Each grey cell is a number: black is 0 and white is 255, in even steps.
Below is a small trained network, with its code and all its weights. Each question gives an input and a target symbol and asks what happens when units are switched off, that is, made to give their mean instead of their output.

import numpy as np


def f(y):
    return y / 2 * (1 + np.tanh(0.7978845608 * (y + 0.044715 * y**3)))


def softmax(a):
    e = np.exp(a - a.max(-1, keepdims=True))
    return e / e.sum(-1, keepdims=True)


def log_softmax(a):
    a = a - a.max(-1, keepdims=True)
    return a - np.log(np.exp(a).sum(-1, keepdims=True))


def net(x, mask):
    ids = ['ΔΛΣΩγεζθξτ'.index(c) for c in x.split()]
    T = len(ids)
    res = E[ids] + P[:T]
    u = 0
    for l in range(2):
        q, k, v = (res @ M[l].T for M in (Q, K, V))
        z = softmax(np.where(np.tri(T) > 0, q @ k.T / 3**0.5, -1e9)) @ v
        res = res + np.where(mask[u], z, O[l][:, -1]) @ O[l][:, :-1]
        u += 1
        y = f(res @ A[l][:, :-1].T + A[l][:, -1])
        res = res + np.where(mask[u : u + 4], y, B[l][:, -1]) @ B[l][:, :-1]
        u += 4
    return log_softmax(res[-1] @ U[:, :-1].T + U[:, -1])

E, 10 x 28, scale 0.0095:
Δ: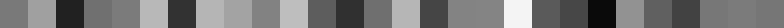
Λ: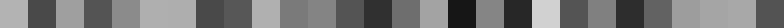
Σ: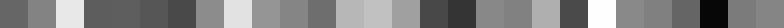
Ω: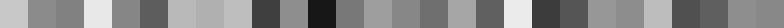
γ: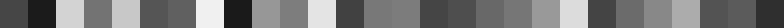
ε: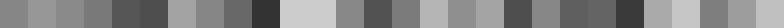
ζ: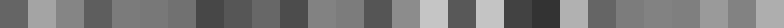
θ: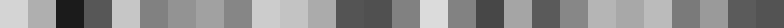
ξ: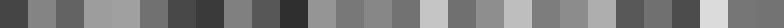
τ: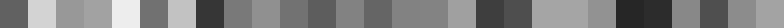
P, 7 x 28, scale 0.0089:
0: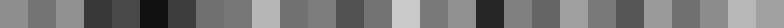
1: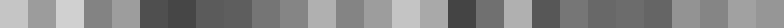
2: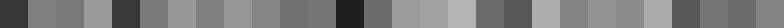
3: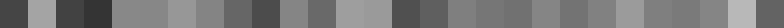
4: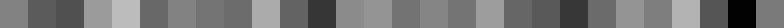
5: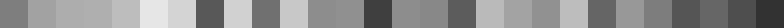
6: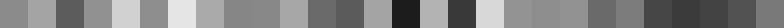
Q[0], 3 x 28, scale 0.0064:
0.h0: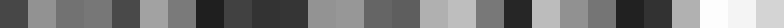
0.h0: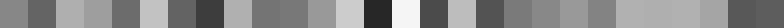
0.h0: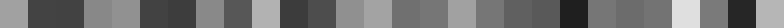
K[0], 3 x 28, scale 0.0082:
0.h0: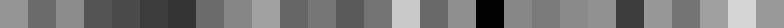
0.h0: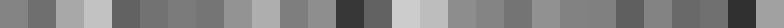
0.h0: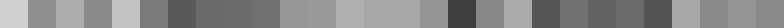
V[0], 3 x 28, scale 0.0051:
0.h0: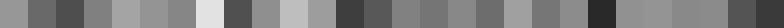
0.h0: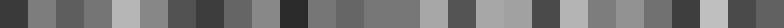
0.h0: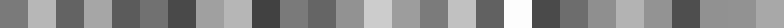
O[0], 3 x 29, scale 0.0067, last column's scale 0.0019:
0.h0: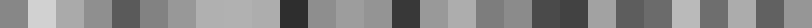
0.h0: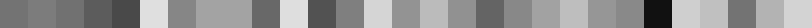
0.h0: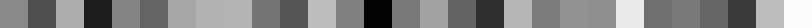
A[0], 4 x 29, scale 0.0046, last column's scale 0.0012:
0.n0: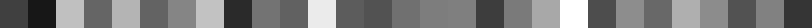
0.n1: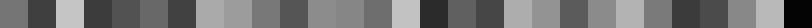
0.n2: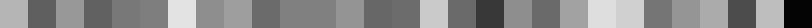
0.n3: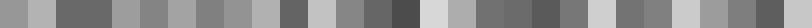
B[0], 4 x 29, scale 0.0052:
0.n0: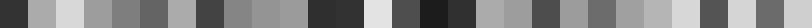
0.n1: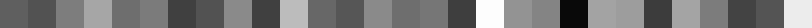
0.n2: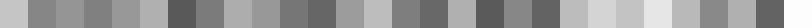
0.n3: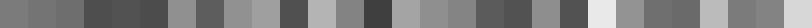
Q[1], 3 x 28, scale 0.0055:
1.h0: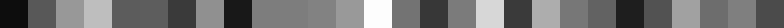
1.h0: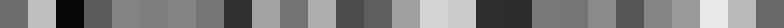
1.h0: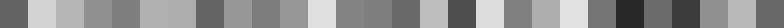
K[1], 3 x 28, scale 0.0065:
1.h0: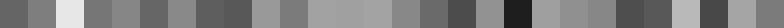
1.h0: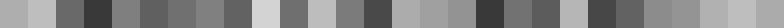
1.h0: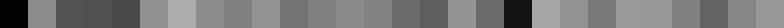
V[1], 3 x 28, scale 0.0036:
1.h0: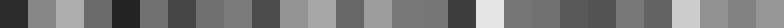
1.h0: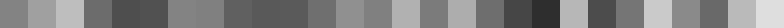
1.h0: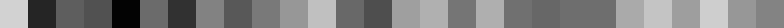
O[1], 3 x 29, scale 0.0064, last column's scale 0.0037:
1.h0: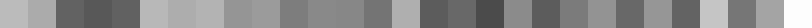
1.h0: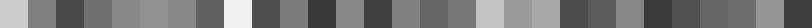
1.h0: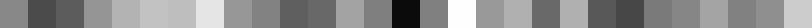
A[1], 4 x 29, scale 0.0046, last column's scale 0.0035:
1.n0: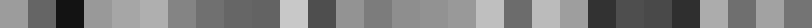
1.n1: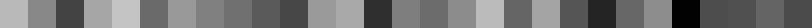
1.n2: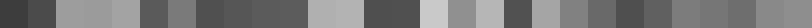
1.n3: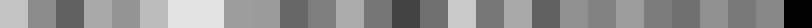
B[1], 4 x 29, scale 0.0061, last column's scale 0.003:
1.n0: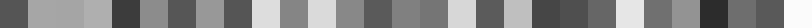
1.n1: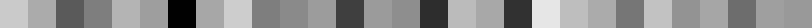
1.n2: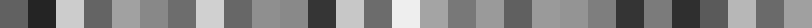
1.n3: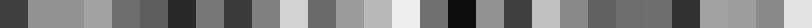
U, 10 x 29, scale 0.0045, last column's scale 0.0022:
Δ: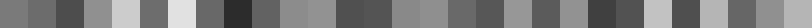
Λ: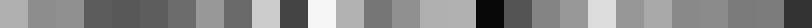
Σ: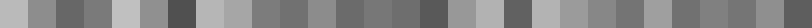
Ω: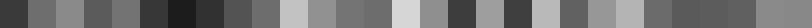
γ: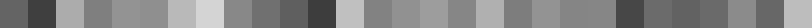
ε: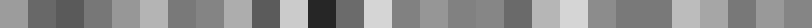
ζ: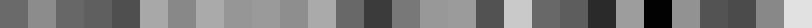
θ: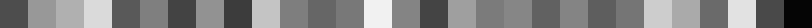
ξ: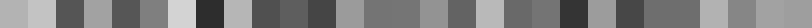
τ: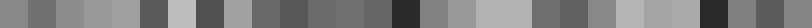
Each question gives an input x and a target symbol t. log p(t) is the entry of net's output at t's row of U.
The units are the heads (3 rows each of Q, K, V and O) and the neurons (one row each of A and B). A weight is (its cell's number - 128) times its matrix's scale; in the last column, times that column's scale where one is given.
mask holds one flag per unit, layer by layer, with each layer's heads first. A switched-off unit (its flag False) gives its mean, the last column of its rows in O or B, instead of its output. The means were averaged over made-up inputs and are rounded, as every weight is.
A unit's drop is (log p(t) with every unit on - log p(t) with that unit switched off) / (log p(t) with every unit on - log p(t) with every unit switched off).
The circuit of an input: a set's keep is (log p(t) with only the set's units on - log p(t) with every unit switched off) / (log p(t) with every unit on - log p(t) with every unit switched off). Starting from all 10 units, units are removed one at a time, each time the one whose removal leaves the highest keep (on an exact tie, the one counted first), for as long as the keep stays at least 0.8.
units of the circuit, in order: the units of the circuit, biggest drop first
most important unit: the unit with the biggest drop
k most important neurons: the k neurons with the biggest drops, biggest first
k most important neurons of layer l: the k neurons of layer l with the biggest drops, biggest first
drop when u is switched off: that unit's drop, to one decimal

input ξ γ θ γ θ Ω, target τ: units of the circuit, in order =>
(1.h0 0.h0 0.n2)
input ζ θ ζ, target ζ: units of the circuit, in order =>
(0.h0 1.n0 1.h0 0.n2)
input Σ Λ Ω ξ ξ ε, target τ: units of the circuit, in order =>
(0.h0 0.n0 1.h0)
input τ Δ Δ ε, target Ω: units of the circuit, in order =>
(1.h0 0.h0)
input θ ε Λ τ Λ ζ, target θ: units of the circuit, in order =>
(0.h0)
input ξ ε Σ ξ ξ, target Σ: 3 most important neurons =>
(1.n1 0.n0 0.n2)
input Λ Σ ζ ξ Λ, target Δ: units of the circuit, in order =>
(0.h0 0.n1 1.h0)
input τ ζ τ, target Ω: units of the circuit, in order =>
(1.h0 0.h0)
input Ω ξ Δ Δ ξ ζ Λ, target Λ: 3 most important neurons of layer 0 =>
(0.n3 0.n1 0.n2)
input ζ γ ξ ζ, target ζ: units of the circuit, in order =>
(1.n0 0.h0 1.h0 0.n0)
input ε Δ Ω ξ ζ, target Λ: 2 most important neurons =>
(0.n1 0.n3)
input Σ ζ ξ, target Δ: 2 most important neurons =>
(0.n1 0.n0)
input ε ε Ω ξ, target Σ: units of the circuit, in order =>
(1.n1 0.h0 1.h0)
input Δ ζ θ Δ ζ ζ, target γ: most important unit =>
1.h0
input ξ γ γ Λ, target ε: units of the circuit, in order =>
(0.h0 0.n2)
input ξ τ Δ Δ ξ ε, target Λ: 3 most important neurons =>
(0.n3 0.n1 0.n2)
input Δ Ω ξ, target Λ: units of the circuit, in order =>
(0.h0 0.n2)
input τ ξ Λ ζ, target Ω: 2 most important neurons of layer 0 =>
(0.n2 0.n0)
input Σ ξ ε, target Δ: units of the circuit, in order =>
(0.h0 0.n1 1.h0 0.n0)
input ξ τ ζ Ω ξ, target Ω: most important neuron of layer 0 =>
(0.n2)
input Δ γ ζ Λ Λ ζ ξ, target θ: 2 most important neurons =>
(1.n0 0.n3)
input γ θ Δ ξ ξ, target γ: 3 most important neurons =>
(1.n2 0.n0 0.n3)
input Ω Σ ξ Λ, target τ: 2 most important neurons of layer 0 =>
(0.n0 0.n2)
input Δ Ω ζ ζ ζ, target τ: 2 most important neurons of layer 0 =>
(0.n0 0.n2)
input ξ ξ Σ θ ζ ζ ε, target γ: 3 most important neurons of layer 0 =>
(0.n3 0.n0 0.n1)
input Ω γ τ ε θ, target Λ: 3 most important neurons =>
(0.n1 0.n3 0.n0)
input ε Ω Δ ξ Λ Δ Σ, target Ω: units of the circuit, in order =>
(1.h0)
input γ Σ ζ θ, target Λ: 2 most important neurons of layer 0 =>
(0.n3 0.n0)
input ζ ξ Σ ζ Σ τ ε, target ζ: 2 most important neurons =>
(1.n0 0.n0)
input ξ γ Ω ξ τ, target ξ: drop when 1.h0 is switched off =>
0.4
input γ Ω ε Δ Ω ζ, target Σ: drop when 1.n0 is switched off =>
0.0
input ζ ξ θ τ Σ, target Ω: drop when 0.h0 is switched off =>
0.3
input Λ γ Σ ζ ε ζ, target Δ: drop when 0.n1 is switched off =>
0.7
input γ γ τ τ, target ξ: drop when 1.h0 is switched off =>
0.3
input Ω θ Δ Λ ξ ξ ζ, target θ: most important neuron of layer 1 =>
(1.n0)
